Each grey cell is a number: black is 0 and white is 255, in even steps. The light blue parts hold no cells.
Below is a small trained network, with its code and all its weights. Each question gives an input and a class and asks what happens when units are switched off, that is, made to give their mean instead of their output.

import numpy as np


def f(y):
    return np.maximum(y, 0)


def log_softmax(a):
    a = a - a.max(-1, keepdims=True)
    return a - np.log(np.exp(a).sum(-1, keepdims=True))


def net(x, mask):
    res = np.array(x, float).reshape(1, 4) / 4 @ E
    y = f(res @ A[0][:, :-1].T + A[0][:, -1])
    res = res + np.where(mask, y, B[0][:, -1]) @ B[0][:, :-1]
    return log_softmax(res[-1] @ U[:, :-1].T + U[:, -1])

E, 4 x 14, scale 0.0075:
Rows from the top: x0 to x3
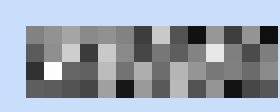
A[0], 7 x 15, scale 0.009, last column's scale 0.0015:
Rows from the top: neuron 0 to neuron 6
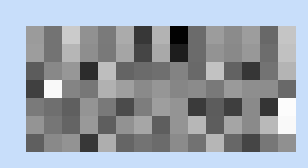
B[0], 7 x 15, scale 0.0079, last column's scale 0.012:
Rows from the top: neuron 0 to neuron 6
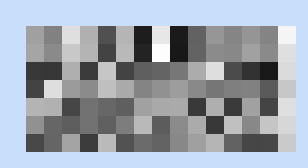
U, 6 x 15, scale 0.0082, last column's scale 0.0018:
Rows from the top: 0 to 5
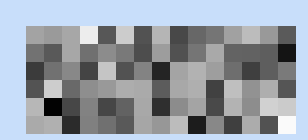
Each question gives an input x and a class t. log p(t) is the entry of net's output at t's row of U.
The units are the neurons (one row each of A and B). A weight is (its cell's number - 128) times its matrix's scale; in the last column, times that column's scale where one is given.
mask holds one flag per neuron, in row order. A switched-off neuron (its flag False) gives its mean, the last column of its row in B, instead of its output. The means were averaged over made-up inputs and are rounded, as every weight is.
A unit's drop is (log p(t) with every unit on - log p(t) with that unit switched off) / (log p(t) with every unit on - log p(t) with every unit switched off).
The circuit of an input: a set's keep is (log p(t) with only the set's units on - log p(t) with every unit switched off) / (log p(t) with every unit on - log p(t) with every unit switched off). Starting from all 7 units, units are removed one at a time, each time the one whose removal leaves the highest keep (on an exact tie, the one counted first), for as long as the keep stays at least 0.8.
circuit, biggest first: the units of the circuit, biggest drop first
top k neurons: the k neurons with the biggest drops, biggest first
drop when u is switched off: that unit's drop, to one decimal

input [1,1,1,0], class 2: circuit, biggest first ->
neuron 0; neuron 1
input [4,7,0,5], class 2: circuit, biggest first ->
neuron 2
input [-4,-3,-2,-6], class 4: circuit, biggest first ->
neuron 5; neuron 0
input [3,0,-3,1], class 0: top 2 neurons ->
neuron 2; neuron 6
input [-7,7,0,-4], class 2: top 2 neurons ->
neuron 1; neuron 0
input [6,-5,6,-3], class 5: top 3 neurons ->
neuron 0; neuron 1; neuron 4
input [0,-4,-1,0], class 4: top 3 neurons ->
neuron 0; neuron 1; neuron 3
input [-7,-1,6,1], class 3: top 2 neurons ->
neuron 2; neuron 3
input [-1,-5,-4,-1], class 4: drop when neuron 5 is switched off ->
0.1
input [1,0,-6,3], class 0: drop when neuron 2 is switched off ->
0.6
